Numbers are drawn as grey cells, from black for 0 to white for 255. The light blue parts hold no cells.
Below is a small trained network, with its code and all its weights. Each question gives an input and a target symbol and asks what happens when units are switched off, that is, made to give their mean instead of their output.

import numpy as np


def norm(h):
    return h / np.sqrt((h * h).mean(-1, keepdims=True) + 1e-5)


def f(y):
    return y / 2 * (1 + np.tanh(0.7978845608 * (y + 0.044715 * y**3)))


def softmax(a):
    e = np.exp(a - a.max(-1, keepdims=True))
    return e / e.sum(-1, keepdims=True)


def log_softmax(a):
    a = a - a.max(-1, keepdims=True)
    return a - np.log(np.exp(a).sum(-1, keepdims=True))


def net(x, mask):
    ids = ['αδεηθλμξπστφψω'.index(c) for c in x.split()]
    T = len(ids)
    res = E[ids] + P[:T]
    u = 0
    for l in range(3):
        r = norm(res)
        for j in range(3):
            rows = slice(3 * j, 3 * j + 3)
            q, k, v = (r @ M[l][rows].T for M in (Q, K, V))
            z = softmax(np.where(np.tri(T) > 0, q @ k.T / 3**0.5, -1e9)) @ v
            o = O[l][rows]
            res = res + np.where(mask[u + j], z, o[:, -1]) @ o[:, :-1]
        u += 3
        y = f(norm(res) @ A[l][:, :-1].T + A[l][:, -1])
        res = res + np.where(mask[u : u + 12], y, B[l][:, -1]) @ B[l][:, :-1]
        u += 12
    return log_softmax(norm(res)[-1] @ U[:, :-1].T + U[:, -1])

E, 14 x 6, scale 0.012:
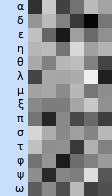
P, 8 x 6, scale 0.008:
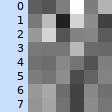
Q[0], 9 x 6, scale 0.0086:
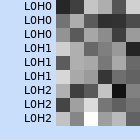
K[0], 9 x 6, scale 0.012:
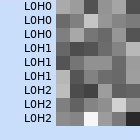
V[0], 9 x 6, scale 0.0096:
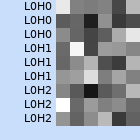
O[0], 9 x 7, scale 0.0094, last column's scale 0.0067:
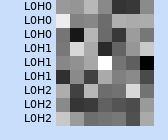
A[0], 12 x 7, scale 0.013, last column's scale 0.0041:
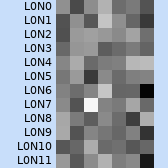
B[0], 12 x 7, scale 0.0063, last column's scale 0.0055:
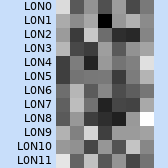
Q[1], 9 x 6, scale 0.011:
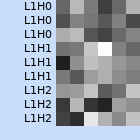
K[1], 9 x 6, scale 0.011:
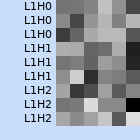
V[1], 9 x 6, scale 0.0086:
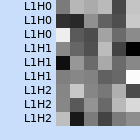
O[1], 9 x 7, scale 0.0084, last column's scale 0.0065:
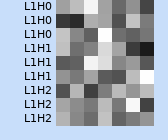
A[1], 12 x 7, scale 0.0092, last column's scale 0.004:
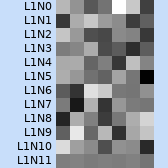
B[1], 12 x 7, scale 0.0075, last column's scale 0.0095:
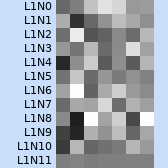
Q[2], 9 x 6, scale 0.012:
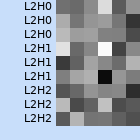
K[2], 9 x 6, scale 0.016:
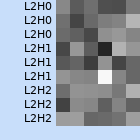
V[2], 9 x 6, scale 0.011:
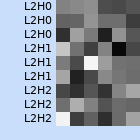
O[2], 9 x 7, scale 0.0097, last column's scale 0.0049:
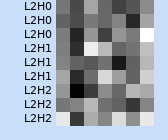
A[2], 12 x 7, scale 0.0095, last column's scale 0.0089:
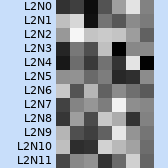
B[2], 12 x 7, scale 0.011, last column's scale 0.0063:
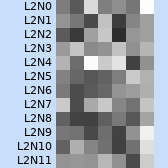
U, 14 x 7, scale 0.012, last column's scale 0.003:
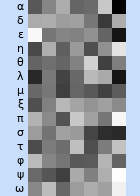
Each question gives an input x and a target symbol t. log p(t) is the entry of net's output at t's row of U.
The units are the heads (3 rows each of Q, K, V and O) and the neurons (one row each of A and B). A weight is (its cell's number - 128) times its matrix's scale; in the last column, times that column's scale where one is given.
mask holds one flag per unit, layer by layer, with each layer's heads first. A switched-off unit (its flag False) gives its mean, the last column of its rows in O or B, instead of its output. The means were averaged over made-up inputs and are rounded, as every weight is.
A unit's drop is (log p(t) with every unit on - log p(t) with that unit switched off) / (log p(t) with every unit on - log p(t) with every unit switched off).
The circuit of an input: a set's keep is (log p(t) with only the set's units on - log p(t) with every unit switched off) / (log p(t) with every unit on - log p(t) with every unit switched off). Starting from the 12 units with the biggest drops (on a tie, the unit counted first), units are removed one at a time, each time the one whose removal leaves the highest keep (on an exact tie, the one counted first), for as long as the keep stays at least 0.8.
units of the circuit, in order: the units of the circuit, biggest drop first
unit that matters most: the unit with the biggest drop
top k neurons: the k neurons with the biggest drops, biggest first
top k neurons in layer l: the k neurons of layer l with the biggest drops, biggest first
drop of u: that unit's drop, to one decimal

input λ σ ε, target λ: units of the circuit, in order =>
[L0H0]
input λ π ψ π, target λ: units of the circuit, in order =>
[L0H0, L2H1]
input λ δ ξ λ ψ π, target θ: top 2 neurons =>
[L2N0, L2N7]
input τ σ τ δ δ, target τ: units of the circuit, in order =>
[L0H1, L1H1, L2H2]
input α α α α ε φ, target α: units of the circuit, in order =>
[L0H2, L1H0]
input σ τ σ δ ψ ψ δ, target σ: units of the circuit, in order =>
[L0H0, L1H1]
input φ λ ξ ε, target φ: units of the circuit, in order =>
[L0H2, L2H1]
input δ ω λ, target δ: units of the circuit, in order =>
[L0H1, L0H0]
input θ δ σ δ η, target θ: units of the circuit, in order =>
[L0H2, L1H2]
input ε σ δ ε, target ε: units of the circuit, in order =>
[L2H2, L0H0]
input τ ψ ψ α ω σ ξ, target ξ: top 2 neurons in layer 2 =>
[L2N3, L2N9]
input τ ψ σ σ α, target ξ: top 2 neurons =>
[L1N6, L2N3]
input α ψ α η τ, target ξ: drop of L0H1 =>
0.1
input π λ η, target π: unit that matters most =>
L0H1
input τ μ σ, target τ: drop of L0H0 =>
0.2
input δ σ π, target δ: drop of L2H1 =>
0.1
